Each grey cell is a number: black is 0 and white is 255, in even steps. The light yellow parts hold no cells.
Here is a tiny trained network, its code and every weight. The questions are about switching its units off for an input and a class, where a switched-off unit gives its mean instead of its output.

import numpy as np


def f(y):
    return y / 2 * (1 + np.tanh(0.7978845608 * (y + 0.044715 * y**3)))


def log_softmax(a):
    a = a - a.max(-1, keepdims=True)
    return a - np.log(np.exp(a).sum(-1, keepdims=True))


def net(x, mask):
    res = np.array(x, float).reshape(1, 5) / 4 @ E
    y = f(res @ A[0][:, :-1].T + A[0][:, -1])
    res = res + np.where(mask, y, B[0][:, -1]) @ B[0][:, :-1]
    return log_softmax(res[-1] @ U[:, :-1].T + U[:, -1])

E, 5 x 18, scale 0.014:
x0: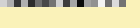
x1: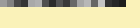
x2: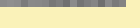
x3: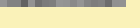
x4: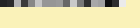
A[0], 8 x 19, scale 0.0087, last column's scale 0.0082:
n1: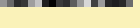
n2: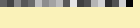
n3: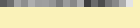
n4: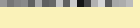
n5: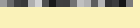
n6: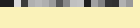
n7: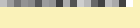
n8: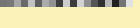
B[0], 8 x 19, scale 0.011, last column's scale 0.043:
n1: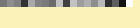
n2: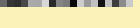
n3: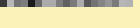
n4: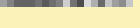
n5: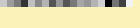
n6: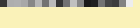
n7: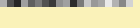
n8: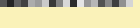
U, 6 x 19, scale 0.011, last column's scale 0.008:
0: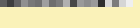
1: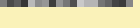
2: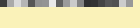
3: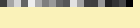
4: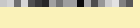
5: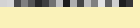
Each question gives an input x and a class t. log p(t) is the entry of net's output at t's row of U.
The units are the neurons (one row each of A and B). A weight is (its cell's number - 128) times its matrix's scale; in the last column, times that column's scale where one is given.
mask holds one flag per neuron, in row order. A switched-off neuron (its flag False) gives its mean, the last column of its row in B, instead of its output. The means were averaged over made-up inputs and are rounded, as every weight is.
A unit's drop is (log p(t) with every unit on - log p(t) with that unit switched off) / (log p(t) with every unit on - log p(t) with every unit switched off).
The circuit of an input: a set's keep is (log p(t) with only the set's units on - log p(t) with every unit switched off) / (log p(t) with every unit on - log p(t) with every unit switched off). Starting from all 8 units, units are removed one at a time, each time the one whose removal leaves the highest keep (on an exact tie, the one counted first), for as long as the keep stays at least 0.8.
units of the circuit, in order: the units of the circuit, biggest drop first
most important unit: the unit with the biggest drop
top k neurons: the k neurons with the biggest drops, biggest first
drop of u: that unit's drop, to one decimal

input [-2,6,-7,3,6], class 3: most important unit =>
n6
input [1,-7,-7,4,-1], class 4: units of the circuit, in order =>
[n8; n2; n1]
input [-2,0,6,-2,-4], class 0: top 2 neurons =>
[n1; n5]
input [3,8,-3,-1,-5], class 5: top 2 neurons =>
[n8; n2]
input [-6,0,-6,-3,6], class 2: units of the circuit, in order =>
[n6; n1]
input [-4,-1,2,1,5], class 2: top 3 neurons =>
[n6; n1; n5]
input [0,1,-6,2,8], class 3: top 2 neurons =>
[n6; n7]
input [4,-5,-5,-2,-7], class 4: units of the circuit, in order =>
[n1; n8]
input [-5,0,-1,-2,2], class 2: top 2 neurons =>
[n1; n5]
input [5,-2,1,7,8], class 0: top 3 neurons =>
[n1; n5; n2]
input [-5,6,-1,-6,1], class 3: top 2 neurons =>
[n6; n2]
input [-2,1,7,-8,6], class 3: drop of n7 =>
0.0
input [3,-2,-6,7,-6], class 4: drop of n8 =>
0.2
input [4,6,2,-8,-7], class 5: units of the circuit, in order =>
[n8]
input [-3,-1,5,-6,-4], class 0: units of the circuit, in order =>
[n1; n5]
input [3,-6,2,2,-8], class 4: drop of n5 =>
0.1
